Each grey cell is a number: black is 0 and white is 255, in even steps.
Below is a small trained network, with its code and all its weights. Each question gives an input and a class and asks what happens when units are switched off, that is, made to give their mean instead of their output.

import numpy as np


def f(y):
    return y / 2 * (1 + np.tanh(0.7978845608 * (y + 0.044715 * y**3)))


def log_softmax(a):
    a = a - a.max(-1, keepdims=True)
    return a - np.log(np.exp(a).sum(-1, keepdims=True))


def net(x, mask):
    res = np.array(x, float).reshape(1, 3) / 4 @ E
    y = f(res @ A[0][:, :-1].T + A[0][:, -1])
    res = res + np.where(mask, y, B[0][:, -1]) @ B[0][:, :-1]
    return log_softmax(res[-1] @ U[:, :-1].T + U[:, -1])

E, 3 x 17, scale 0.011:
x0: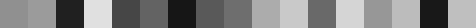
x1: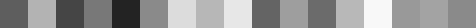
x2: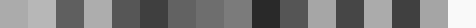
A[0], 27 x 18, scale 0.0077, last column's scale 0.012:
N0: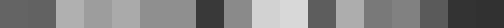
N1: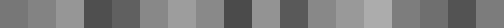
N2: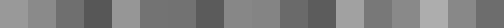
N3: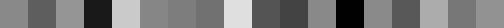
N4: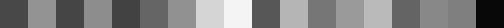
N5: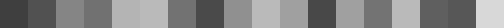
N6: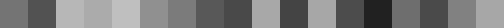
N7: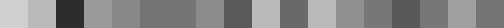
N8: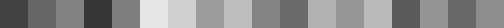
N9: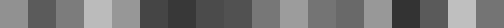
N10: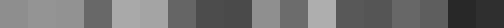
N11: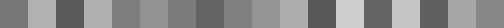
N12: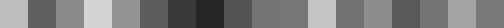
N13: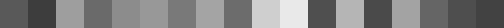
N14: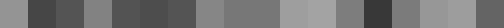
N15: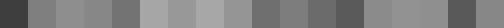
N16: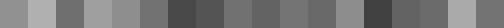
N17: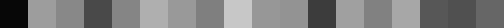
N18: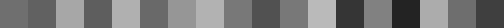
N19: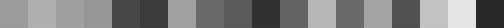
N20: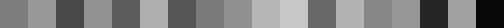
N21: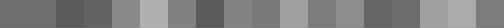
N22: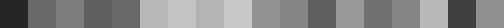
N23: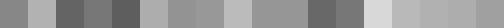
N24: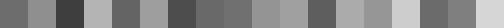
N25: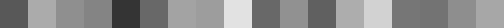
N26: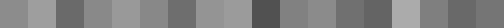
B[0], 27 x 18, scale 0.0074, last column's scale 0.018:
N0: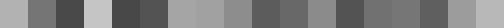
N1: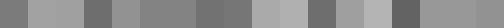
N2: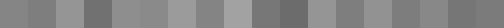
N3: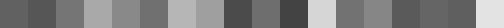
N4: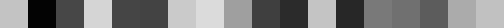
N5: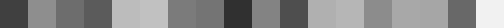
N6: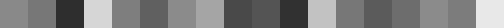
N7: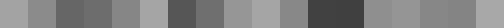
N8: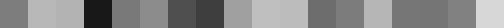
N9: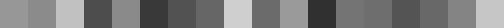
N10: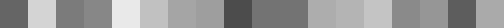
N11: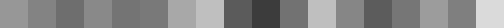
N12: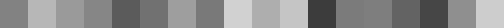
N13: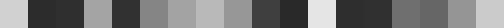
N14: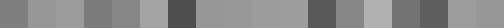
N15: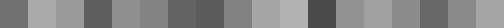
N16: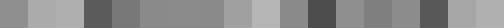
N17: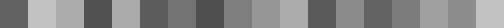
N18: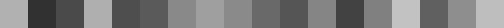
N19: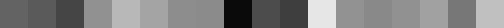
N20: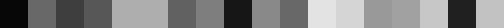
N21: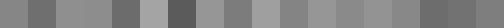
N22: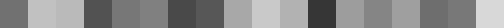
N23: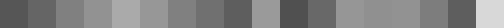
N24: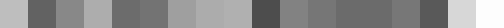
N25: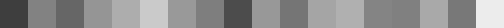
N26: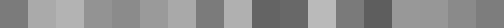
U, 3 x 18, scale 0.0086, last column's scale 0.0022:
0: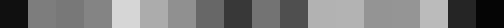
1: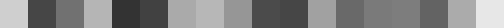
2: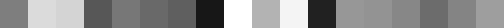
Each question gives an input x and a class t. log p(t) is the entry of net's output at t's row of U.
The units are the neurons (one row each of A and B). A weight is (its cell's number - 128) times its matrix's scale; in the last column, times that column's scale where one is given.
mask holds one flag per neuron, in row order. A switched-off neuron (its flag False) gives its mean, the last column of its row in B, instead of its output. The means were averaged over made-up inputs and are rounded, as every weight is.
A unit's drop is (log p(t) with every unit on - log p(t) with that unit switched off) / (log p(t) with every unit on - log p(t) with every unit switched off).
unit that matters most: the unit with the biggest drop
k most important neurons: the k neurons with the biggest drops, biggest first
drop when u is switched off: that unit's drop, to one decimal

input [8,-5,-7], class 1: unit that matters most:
N13
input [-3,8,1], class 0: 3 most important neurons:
[N25, N4, N23]
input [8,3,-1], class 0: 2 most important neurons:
[N20, N25]
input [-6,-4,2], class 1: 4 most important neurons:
[N18, N5, N20, N25]
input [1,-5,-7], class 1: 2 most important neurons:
[N13, N0]
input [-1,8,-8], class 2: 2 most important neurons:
[N22, N8]
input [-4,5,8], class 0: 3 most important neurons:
[N19, N25, N24]
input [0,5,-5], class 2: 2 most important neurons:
[N22, N8]
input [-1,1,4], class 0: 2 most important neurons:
[N24, N4]
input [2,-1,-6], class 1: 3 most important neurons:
[N13, N0, N25]
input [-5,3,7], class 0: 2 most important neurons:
[N19, N24]
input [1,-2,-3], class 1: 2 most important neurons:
[N20, N25]
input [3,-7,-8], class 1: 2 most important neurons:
[N13, N0]
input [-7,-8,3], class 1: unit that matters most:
N18
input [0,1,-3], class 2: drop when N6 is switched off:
0.2
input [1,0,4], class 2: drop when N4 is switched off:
0.3
